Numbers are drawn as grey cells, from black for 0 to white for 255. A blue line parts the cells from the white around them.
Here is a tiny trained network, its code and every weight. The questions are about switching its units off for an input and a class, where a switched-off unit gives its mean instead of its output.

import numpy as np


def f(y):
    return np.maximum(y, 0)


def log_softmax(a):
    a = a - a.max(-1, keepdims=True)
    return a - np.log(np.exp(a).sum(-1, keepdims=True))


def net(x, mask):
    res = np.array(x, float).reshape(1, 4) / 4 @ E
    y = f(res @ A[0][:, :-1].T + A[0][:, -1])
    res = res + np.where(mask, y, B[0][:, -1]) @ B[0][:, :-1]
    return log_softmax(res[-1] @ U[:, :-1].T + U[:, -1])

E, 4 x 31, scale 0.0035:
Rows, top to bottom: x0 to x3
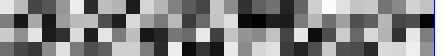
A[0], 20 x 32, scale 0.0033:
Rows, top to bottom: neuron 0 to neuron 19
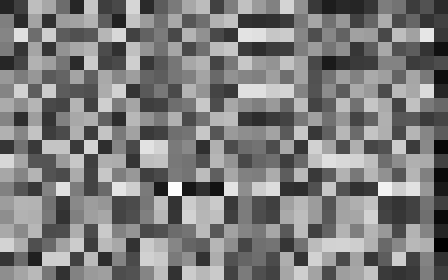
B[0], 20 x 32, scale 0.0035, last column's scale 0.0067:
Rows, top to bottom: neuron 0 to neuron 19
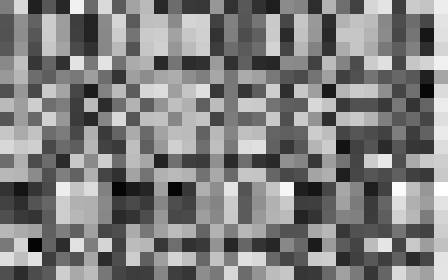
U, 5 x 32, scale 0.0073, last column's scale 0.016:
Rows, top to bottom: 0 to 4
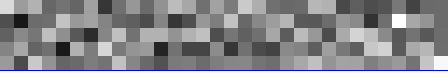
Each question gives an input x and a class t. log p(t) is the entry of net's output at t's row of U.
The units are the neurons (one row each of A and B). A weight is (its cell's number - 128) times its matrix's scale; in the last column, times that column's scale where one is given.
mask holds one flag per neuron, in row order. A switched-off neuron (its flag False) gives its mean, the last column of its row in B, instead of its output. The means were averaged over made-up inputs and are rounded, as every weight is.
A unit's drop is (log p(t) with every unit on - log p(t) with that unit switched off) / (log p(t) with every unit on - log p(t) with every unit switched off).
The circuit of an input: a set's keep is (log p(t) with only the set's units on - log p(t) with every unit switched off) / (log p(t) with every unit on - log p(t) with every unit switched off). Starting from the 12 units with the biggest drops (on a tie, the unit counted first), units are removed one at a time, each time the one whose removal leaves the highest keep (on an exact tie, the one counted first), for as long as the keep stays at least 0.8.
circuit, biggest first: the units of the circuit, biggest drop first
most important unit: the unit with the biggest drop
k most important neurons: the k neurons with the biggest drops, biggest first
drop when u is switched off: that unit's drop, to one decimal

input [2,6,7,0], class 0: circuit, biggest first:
(neuron 7)
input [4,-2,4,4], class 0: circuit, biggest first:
(neuron 7; neuron 9)
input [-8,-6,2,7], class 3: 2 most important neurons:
(neuron 0; neuron 4)
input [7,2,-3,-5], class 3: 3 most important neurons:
(neuron 11; neuron 17; neuron 13)
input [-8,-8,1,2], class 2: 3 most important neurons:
(neuron 6; neuron 2; neuron 11)
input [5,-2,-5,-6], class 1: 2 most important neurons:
(neuron 14; neuron 19)
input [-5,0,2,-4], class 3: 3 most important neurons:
(neuron 13; neuron 0; neuron 4)
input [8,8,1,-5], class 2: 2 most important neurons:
(neuron 1; neuron 8)
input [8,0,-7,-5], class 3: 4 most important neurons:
(neuron 11; neuron 17; neuron 7; neuron 9)
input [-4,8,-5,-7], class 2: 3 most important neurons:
(neuron 1; neuron 8; neuron 3)
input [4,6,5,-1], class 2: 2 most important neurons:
(neuron 1; neuron 8)
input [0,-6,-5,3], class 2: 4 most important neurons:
(neuron 6; neuron 2; neuron 7; neuron 9)
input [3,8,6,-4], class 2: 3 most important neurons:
(neuron 1; neuron 8; neuron 3)
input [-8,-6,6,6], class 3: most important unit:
neuron 0
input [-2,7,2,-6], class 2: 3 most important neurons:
(neuron 1; neuron 8; neuron 13)
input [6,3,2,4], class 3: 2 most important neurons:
(neuron 11; neuron 17)
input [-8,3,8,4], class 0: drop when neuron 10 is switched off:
-0.1
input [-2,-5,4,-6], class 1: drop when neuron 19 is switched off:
0.4
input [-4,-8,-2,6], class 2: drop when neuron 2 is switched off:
0.8
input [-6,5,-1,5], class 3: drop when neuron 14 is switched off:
0.2
